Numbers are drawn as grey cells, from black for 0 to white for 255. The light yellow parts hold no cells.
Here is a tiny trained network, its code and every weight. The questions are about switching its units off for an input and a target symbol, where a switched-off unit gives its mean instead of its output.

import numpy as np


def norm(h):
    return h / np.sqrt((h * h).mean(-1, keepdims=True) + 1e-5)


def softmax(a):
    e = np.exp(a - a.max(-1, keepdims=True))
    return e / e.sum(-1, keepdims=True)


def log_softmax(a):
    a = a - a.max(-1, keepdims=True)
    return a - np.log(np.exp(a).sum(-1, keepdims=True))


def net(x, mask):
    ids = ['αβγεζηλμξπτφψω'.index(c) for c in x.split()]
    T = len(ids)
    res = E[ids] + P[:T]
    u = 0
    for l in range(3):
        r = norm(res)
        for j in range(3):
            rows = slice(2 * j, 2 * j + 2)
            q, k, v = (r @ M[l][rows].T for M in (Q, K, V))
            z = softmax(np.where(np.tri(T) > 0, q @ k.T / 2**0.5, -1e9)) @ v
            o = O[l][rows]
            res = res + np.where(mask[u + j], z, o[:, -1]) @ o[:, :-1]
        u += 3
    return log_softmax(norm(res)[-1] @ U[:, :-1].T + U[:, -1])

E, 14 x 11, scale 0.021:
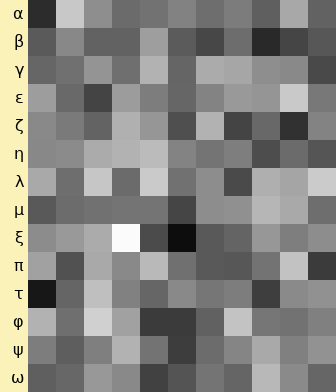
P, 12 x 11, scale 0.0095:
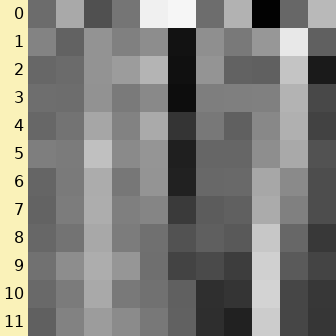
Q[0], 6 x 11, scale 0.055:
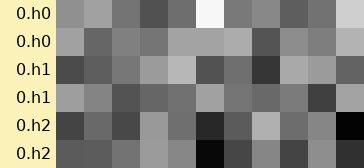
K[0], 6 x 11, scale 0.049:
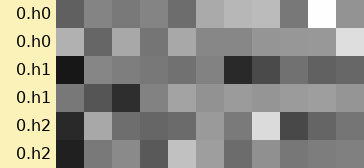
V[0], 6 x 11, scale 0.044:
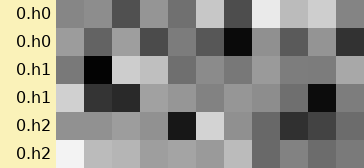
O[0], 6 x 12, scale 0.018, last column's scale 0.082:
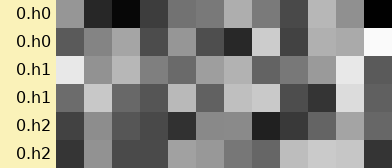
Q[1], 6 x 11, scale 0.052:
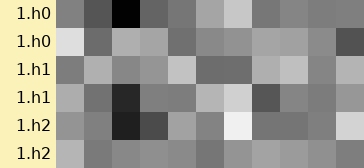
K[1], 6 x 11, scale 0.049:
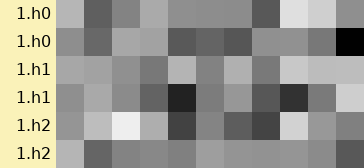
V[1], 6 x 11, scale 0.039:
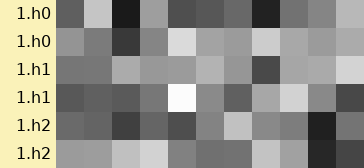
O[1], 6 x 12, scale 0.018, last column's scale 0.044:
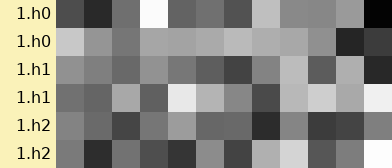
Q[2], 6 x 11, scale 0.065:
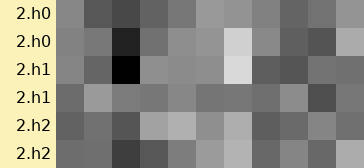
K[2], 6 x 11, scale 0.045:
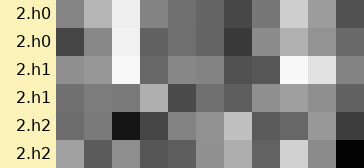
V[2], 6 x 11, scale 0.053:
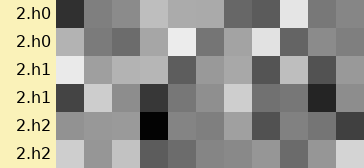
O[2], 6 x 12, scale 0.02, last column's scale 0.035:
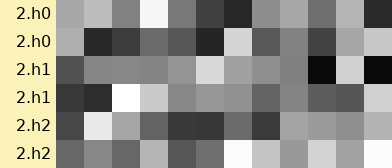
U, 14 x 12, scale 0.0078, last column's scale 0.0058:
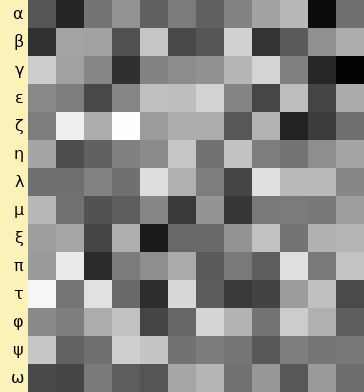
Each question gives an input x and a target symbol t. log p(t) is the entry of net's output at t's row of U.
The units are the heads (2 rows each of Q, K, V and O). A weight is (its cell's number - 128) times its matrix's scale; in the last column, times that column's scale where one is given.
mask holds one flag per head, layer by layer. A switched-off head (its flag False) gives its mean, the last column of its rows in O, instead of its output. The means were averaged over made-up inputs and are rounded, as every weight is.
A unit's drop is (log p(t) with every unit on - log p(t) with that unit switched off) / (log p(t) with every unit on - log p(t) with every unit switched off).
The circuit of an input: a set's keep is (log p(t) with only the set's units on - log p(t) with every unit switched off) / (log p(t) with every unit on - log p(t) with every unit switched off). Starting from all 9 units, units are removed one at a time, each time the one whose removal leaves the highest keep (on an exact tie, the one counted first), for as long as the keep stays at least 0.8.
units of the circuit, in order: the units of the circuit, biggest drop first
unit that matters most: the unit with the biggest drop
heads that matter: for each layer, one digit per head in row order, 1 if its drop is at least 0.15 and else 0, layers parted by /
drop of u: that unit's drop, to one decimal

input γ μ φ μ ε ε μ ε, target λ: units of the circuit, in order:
[0.h2 1.h1]
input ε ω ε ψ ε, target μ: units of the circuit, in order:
[0.h0 2.h0 1.h2 1.h0]
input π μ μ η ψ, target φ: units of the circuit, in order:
[0.h1 2.h2]
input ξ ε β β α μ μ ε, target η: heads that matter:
111 / 111 / 011
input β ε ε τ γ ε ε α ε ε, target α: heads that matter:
010 / 000 / 000
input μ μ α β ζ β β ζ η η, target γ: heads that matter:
001 / 001 / 110
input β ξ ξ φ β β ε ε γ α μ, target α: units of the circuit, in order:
[0.h1]
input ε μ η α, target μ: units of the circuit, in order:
[0.h0 2.h0 1.h0 1.h2]
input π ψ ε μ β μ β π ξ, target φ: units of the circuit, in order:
[1.h2 0.h2 2.h2 0.h0]
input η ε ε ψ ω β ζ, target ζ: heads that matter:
110 / 001 / 000
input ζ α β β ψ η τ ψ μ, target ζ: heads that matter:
111 / 000 / 110
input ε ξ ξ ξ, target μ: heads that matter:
100 / 001 / 100
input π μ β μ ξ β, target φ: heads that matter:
101 / 001 / 101
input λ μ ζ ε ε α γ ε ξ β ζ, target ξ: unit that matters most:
0.h2
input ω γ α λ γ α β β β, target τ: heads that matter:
011 / 000 / 000
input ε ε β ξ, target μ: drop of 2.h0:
0.8
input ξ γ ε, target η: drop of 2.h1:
0.1
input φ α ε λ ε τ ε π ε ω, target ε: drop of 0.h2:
0.3
